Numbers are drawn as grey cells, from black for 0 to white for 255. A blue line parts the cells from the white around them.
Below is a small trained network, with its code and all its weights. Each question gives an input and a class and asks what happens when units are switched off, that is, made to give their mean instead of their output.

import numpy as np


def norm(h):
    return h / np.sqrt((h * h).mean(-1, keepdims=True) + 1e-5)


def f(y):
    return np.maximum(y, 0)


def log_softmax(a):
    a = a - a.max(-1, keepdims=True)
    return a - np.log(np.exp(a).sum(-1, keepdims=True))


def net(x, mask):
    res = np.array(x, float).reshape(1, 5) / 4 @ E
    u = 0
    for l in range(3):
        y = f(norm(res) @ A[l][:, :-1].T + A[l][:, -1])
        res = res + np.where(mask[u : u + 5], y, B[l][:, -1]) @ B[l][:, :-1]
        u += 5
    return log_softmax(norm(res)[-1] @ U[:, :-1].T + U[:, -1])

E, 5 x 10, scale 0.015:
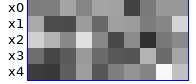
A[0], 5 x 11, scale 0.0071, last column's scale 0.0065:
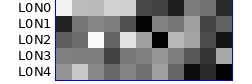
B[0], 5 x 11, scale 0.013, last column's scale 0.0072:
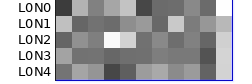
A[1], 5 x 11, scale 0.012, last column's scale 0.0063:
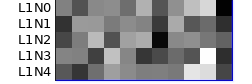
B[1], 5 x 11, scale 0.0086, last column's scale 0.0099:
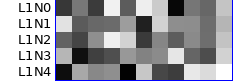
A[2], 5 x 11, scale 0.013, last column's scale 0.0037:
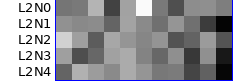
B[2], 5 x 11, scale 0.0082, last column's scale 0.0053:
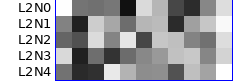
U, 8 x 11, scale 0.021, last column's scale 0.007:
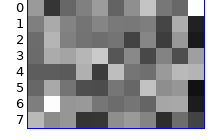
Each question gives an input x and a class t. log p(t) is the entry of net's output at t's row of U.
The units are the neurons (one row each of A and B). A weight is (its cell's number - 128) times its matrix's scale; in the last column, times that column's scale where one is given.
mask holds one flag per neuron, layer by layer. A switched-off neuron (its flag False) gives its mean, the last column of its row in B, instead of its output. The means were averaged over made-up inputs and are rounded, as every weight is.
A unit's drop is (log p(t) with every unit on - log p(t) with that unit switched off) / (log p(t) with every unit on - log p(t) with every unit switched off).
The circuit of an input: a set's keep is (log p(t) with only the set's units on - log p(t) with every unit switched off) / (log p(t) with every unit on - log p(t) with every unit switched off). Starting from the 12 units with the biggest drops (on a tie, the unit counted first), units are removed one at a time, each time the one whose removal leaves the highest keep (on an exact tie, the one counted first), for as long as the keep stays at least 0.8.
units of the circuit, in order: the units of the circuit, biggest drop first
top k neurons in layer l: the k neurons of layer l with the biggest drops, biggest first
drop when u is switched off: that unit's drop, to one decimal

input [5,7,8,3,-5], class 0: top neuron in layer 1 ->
L1N3
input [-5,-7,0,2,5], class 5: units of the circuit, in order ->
L2N4, L1N2, L1N0
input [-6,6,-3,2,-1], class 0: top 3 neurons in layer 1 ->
L1N4, L1N0, L1N3
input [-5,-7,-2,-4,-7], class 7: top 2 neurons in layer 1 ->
L1N2, L1N0
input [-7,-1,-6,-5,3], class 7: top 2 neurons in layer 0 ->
L0N0, L0N2
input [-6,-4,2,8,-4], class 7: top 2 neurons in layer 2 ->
L2N4, L2N2
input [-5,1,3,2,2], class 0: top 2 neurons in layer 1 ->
L1N3, L1N0
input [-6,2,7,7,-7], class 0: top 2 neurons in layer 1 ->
L1N3, L1N4
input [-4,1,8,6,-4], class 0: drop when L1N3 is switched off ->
0.9
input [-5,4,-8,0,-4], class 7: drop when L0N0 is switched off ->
0.3
